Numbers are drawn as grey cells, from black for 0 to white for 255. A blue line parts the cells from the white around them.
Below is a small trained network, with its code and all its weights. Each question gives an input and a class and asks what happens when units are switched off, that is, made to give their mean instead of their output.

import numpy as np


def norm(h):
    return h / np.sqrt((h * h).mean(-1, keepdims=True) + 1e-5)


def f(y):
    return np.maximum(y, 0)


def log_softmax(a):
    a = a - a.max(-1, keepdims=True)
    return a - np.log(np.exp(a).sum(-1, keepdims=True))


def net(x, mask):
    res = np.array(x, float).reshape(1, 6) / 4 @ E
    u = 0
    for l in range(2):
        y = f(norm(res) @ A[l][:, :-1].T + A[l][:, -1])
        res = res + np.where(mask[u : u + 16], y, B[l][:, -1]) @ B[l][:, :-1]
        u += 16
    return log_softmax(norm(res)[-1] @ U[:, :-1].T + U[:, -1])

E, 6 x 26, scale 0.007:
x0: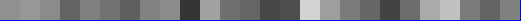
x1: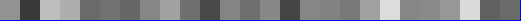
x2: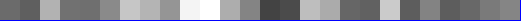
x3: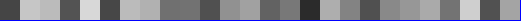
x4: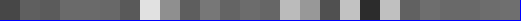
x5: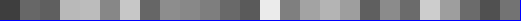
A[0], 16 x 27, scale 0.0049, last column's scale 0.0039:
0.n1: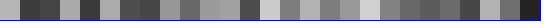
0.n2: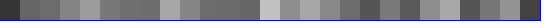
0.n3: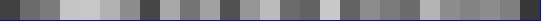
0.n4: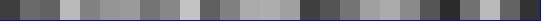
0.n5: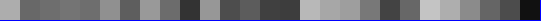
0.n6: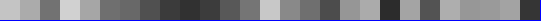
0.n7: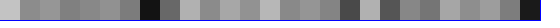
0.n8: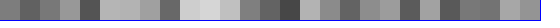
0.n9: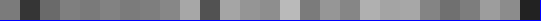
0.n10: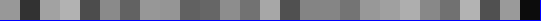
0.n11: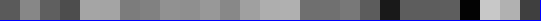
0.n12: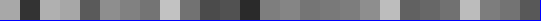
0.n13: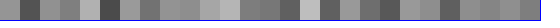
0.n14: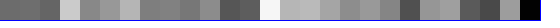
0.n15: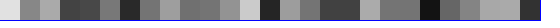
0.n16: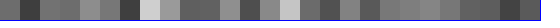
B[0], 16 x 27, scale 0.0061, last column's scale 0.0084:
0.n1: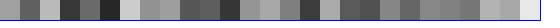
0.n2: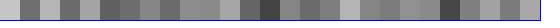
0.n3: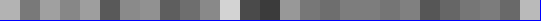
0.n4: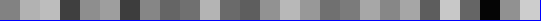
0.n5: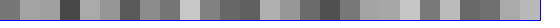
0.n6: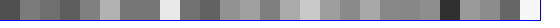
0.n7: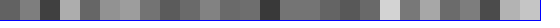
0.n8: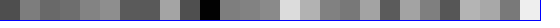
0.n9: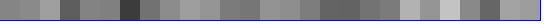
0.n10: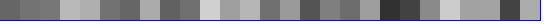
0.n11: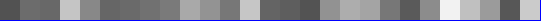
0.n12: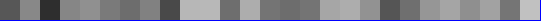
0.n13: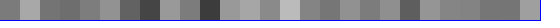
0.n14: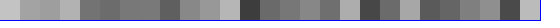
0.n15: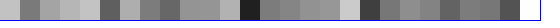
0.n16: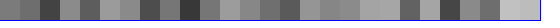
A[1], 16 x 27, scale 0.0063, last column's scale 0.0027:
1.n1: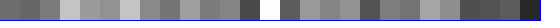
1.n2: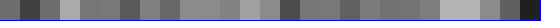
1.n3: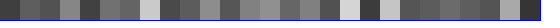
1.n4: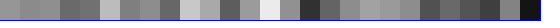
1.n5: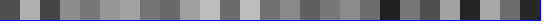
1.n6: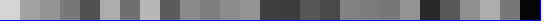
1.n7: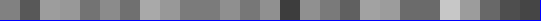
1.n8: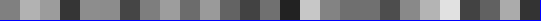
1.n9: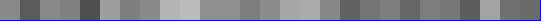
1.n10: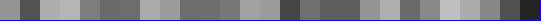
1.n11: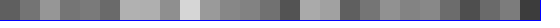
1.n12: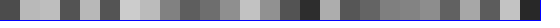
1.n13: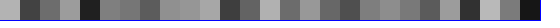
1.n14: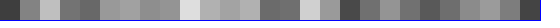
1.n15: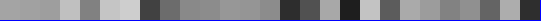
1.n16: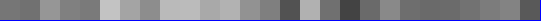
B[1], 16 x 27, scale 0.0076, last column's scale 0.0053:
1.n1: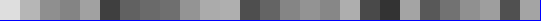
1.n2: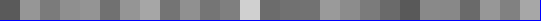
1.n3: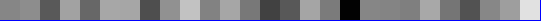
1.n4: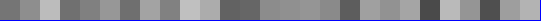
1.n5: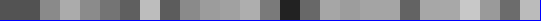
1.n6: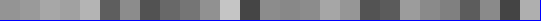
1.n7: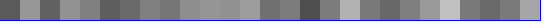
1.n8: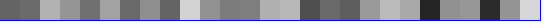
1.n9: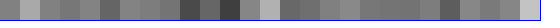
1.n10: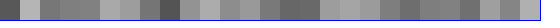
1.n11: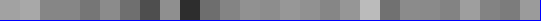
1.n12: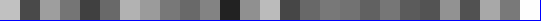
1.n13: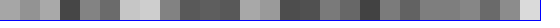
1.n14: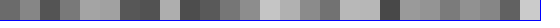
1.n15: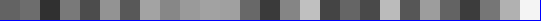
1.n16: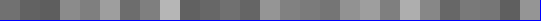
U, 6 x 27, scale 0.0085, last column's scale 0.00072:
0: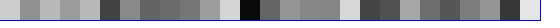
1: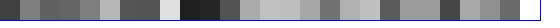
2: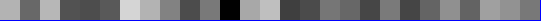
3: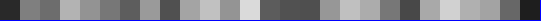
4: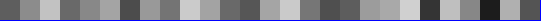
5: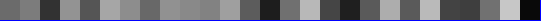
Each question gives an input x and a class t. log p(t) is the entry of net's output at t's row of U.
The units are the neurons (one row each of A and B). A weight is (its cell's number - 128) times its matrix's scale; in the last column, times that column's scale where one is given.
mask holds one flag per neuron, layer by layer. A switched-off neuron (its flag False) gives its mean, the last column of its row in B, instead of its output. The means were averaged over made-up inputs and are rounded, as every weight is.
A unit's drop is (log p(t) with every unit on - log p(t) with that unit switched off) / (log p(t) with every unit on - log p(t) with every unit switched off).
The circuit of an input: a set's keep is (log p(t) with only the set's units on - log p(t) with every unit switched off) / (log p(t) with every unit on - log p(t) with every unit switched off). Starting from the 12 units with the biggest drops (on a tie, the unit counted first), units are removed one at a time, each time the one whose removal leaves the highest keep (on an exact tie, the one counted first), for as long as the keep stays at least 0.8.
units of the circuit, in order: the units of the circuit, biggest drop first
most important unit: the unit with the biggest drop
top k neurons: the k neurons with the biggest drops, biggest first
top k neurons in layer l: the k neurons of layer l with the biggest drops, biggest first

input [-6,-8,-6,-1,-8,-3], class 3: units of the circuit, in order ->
(1.n5)
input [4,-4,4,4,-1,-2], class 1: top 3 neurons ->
(0.n1; 1.n14; 0.n4)
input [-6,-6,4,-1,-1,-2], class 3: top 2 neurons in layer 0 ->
(0.n11; 0.n5)
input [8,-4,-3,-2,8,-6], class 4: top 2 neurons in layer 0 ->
(0.n5; 0.n7)
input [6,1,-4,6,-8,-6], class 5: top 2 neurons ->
(1.n15; 0.n1)
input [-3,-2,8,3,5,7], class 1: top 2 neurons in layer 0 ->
(0.n15; 0.n8)
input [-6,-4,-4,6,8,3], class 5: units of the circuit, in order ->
(1.n3; 0.n16)
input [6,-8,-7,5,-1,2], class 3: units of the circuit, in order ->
(0.n11; 1.n5)
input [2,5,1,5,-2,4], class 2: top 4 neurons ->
(1.n12; 0.n15; 0.n11; 1.n5)
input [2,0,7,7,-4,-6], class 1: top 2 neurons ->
(1.n14; 0.n1)
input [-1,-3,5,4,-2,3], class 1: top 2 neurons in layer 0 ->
(0.n1; 0.n15)
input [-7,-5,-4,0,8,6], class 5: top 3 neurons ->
(1.n3; 0.n16; 0.n15)
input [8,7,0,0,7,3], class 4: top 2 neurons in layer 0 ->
(0.n5; 0.n11)
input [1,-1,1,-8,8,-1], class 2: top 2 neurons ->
(1.n13; 0.n1)
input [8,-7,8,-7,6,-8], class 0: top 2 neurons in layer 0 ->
(0.n15; 0.n6)
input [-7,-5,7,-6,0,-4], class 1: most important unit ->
1.n14
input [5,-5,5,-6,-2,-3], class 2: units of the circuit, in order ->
(0.n1; 1.n13)
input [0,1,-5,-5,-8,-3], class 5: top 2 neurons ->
(0.n7; 1.n15)
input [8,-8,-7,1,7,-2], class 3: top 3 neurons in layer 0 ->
(0.n11; 0.n8; 0.n4)
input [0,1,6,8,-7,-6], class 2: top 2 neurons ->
(1.n12; 0.n6)
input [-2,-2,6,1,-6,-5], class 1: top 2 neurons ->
(1.n14; 0.n8)
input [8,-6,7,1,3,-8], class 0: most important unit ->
0.n15
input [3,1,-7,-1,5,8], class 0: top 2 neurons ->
(0.n14; 0.n8)
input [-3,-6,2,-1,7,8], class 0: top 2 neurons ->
(0.n14; 1.n1)
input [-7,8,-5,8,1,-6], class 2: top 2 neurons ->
(1.n12; 0.n11)
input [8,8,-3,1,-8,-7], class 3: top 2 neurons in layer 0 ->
(0.n10; 0.n4)
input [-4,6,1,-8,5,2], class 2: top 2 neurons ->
(0.n1; 1.n13)
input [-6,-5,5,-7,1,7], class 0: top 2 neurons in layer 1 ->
(1.n1; 1.n12)
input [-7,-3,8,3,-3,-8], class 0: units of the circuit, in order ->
(1.n6)
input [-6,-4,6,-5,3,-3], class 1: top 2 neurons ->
(0.n8; 1.n14)
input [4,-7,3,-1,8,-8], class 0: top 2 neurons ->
(0.n15; 1.n6)
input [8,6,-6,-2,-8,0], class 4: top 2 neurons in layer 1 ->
(1.n8; 1.n3)
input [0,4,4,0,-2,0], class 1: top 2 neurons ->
(0.n8; 0.n11)
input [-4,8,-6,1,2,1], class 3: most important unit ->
0.n10
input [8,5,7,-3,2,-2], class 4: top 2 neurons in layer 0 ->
(0.n5; 0.n6)
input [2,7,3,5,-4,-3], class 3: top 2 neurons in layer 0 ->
(0.n1; 0.n10)
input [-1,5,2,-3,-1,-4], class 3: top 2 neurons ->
(0.n10; 0.n12)
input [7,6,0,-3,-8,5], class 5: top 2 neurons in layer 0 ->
(0.n7; 0.n4)
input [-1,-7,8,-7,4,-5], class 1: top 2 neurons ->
(1.n14; 0.n8)
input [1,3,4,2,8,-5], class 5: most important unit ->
1.n3
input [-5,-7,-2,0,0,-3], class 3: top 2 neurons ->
(0.n11; 1.n5)
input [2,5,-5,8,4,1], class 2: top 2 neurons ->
(1.n12; 0.n8)
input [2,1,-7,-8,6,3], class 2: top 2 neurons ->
(0.n1; 1.n13)
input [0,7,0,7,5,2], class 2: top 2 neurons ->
(1.n12; 0.n11)
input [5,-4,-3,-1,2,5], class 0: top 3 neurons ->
(0.n14; 0.n4; 0.n2)
